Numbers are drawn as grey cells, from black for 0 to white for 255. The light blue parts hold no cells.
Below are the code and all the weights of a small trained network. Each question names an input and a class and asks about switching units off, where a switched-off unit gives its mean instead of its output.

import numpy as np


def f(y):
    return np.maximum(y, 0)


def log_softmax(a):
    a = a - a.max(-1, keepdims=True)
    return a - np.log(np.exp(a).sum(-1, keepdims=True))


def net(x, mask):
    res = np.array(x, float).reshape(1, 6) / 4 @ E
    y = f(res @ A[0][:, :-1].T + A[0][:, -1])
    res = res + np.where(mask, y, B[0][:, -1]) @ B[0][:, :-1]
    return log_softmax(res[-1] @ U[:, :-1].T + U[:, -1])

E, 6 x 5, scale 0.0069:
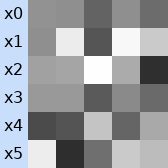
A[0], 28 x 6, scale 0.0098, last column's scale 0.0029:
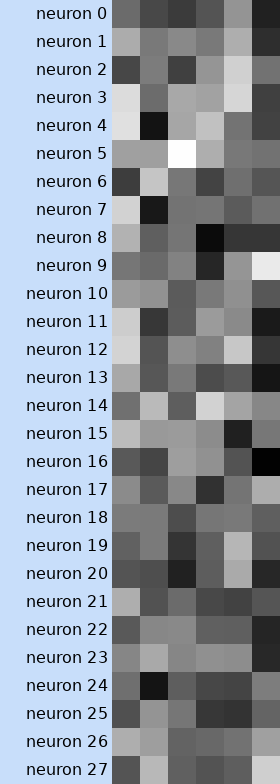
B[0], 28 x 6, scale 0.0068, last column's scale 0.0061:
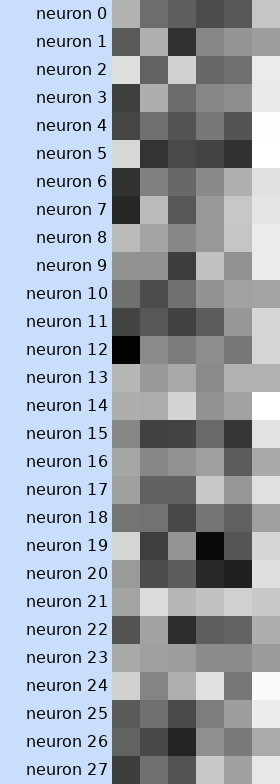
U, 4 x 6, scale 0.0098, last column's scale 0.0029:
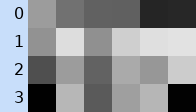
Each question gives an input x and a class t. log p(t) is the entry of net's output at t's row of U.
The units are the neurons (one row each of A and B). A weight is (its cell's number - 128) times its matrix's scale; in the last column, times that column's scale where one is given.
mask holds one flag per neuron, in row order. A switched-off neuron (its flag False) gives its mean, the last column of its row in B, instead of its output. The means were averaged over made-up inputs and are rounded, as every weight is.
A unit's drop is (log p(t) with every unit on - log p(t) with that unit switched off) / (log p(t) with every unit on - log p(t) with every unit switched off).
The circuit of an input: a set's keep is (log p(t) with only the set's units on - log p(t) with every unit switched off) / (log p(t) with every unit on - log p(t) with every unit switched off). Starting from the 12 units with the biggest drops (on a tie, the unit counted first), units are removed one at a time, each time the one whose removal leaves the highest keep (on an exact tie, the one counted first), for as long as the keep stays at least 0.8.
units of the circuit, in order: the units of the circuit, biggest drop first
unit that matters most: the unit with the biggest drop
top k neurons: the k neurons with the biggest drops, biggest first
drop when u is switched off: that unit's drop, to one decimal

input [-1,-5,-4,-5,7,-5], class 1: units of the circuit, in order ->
(neuron 24; neuron 8)
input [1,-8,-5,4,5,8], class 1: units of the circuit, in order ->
(neuron 21)
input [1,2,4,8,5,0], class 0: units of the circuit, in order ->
(neuron 5; neuron 7)
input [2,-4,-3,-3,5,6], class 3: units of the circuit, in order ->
(neuron 7; neuron 12)
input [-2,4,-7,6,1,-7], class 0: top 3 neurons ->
(neuron 19; neuron 20; neuron 2)
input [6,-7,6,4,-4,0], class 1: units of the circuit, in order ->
(neuron 21; neuron 8)
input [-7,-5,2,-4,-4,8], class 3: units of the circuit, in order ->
(neuron 7; neuron 12)
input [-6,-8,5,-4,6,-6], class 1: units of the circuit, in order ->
(neuron 8; neuron 24; neuron 21)
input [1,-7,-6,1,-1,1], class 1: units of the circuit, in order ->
(neuron 21; neuron 24)
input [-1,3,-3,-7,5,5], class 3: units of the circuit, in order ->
(neuron 12; neuron 3)
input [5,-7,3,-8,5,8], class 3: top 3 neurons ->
(neuron 4; neuron 7; neuron 12)
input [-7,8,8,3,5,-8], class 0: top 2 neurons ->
(neuron 5; neuron 7)
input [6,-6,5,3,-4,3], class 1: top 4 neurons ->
(neuron 21; neuron 7; neuron 8; neuron 20)
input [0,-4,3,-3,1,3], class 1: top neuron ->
(neuron 20)
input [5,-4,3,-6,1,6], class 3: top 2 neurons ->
(neuron 7; neuron 4)
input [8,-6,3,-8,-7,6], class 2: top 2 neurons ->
(neuron 4; neuron 15)
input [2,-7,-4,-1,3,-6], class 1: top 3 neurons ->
(neuron 24; neuron 8; neuron 21)
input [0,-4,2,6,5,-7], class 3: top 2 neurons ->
(neuron 6; neuron 25)
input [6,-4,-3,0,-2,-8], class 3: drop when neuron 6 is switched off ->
0.3
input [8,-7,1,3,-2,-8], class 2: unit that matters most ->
neuron 15
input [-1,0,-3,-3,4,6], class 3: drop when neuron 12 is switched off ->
0.2
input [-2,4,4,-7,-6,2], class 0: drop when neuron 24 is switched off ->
0.1
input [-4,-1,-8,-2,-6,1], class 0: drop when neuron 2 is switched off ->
0.0
